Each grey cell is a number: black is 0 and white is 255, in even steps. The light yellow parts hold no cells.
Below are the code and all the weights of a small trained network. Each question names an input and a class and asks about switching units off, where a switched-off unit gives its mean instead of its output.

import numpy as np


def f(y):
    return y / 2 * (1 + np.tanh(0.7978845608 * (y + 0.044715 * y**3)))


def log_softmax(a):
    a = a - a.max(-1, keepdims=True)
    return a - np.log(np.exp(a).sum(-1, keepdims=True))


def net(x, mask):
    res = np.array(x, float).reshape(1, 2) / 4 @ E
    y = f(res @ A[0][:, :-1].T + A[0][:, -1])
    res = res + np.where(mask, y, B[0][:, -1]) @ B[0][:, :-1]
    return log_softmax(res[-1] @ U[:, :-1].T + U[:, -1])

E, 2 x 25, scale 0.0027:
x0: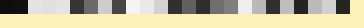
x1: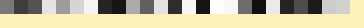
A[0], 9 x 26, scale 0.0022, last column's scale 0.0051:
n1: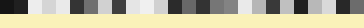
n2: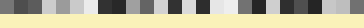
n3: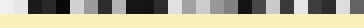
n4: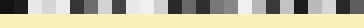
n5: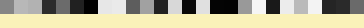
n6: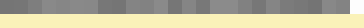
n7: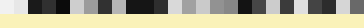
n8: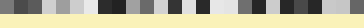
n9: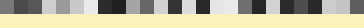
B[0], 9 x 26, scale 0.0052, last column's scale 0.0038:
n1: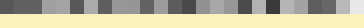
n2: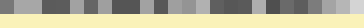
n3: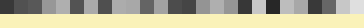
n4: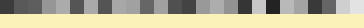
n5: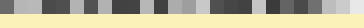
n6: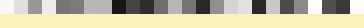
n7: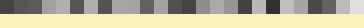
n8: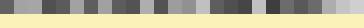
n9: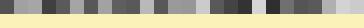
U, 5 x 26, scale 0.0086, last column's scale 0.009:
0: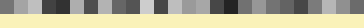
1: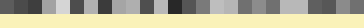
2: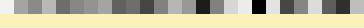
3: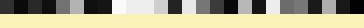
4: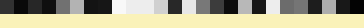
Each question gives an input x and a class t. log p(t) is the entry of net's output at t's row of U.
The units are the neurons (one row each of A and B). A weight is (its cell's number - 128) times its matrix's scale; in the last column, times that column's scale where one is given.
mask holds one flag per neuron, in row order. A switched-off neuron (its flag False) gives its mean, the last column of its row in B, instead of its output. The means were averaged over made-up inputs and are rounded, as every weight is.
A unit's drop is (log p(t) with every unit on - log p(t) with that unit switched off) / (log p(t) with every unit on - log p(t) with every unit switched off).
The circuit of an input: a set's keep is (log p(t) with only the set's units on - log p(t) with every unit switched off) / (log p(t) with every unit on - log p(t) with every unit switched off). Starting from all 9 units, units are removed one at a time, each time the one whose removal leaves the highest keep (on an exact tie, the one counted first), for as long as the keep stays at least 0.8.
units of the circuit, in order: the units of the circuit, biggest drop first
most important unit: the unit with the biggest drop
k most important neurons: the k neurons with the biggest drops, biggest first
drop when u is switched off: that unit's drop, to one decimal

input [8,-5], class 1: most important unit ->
n4
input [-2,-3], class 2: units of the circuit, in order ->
[n9, n8, n4]
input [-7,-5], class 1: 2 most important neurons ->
[n3, n7]
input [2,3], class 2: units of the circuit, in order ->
[n5, n3, n7]
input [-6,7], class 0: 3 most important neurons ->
[n9, n8, n2]
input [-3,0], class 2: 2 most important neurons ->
[n4, n1]
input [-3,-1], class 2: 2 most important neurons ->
[n4, n1]
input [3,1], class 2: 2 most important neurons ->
[n3, n7]
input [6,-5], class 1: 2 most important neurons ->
[n4, n1]
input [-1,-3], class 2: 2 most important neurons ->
[n9, n8]
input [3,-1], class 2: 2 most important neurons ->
[n3, n7]
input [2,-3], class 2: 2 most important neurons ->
[n9, n8]
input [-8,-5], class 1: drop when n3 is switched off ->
0.2
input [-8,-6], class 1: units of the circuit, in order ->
[n3]
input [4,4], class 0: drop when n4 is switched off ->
-0.1
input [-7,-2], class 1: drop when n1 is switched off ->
0.0
